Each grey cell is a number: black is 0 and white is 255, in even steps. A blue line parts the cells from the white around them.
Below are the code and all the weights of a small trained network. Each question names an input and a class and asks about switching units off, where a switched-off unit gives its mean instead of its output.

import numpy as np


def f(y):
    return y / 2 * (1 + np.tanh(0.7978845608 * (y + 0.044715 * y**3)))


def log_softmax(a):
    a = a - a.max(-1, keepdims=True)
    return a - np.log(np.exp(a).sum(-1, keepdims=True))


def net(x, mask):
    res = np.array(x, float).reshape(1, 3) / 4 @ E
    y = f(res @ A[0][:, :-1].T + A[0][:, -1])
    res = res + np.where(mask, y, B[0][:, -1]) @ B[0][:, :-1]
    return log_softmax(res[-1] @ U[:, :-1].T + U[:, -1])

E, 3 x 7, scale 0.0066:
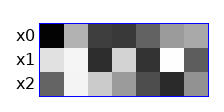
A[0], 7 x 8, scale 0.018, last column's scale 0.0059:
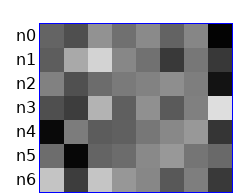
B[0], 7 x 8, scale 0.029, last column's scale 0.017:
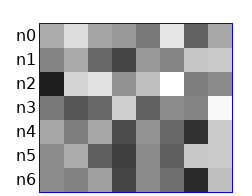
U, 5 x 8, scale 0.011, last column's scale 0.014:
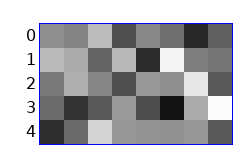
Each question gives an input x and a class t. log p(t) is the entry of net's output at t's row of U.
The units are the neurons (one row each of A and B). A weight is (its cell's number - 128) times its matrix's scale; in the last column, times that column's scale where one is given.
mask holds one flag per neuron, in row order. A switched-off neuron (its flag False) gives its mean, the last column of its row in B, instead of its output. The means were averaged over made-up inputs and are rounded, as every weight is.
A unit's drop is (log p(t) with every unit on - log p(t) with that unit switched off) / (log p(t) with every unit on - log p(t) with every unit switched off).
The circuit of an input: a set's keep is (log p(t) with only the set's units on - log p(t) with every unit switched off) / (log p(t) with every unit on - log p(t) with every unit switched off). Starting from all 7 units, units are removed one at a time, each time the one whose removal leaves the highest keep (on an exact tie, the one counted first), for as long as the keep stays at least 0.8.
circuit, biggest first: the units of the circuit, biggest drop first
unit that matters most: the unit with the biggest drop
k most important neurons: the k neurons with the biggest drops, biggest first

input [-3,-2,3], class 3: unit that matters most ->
n4
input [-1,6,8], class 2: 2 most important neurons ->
n3; n0
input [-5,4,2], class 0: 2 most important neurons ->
n3; n0
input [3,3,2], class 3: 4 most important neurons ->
n0; n6; n4; n1
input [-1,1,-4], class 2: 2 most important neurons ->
n3; n4
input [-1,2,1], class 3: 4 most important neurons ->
n0; n4; n6; n1
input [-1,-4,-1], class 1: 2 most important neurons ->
n0; n3
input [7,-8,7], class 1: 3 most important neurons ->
n3; n0; n6
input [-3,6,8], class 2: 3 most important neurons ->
n3; n0; n1
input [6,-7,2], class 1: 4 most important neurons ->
n3; n0; n6; n1
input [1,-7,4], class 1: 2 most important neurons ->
n3; n0
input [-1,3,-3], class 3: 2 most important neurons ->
n0; n1
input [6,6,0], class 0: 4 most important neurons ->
n3; n0; n1; n5
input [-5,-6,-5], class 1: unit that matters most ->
n3
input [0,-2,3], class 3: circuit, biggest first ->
n0; n2
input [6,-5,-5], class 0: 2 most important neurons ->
n4; n1
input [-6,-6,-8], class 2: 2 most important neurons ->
n5; n4
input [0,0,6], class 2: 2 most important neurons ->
n1; n3
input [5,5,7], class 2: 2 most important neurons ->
n3; n6
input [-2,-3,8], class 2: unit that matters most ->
n1
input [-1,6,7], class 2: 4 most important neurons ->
n3; n0; n4; n6
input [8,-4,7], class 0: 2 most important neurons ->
n4; n5
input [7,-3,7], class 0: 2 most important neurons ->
n4; n5
